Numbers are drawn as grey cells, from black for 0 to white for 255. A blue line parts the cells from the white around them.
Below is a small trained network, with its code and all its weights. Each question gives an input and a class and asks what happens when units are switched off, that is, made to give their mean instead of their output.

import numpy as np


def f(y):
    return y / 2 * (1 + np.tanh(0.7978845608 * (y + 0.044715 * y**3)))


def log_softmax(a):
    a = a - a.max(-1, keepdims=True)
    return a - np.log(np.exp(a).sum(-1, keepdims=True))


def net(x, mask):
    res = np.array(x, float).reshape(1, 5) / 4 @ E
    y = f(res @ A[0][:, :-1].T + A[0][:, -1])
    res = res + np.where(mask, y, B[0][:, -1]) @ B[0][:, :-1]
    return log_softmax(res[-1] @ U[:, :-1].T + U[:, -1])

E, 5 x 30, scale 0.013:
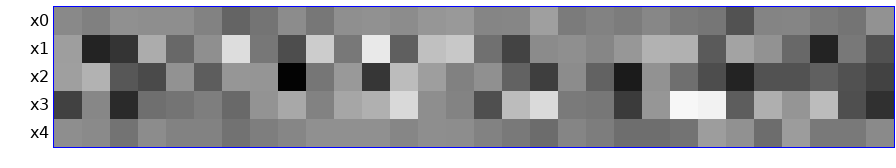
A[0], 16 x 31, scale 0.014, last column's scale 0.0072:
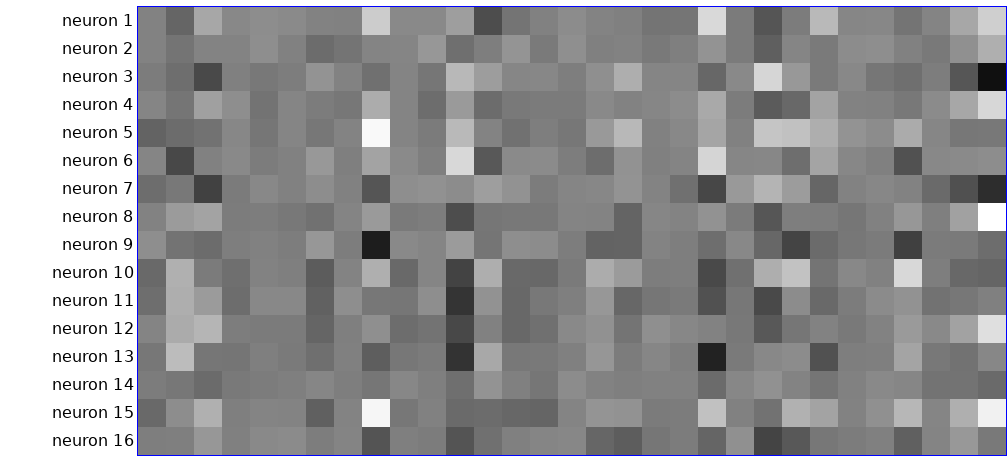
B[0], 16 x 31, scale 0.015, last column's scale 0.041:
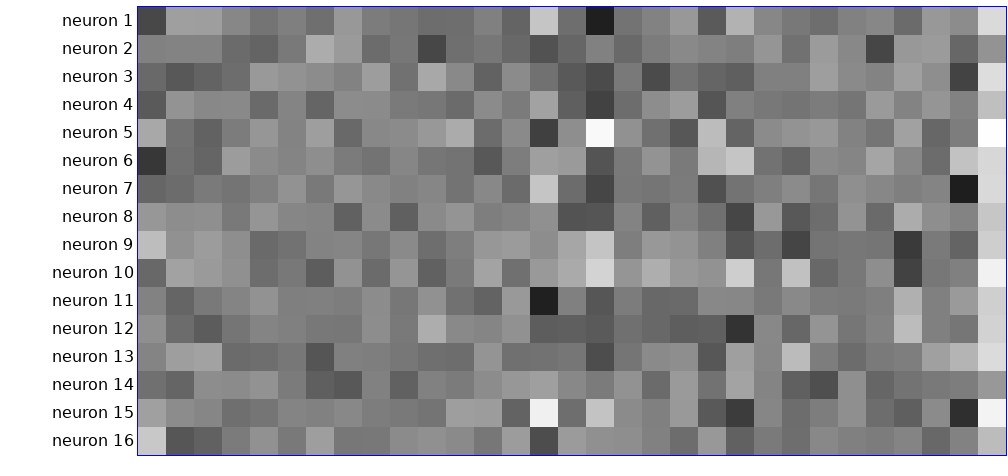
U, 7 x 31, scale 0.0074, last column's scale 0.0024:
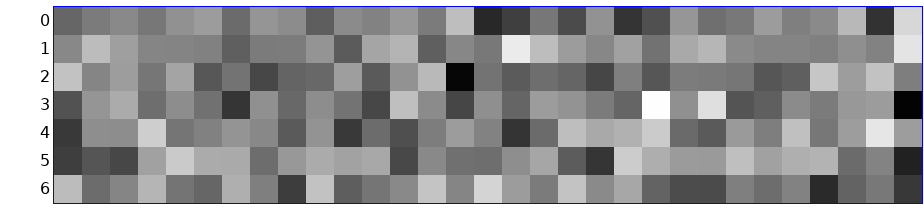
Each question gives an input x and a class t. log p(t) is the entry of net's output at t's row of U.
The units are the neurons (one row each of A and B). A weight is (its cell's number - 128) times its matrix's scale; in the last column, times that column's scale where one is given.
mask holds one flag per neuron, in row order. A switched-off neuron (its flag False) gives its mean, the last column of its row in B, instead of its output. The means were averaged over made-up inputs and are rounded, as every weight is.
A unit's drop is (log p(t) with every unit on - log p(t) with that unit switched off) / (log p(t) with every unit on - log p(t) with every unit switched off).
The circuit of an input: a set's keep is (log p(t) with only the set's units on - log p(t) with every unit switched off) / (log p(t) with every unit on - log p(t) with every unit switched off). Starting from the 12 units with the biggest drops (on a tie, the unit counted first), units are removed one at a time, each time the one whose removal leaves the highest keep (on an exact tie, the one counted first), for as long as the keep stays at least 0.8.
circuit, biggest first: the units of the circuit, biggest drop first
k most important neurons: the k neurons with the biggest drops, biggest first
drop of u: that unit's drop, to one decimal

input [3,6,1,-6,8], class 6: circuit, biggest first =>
[neuron 9]
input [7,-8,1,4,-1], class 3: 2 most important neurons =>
[neuron 10; neuron 13]
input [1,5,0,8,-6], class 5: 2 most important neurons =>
[neuron 5; neuron 15]
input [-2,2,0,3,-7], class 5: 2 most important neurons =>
[neuron 15; neuron 1]
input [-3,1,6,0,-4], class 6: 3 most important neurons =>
[neuron 9; neuron 12; neuron 3]
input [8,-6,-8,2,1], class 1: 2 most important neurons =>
[neuron 5; neuron 10]
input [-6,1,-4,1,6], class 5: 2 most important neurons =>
[neuron 5; neuron 10]
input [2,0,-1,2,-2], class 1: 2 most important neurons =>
[neuron 6; neuron 11]
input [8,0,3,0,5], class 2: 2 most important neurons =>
[neuron 10; neuron 15]
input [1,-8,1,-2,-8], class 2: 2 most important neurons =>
[neuron 11; neuron 7]
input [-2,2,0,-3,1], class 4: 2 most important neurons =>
[neuron 5; neuron 15]
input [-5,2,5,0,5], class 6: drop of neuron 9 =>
0.3
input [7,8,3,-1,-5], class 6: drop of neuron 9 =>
0.5
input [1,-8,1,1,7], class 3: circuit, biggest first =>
[neuron 10]
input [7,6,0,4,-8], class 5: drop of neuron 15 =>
0.4
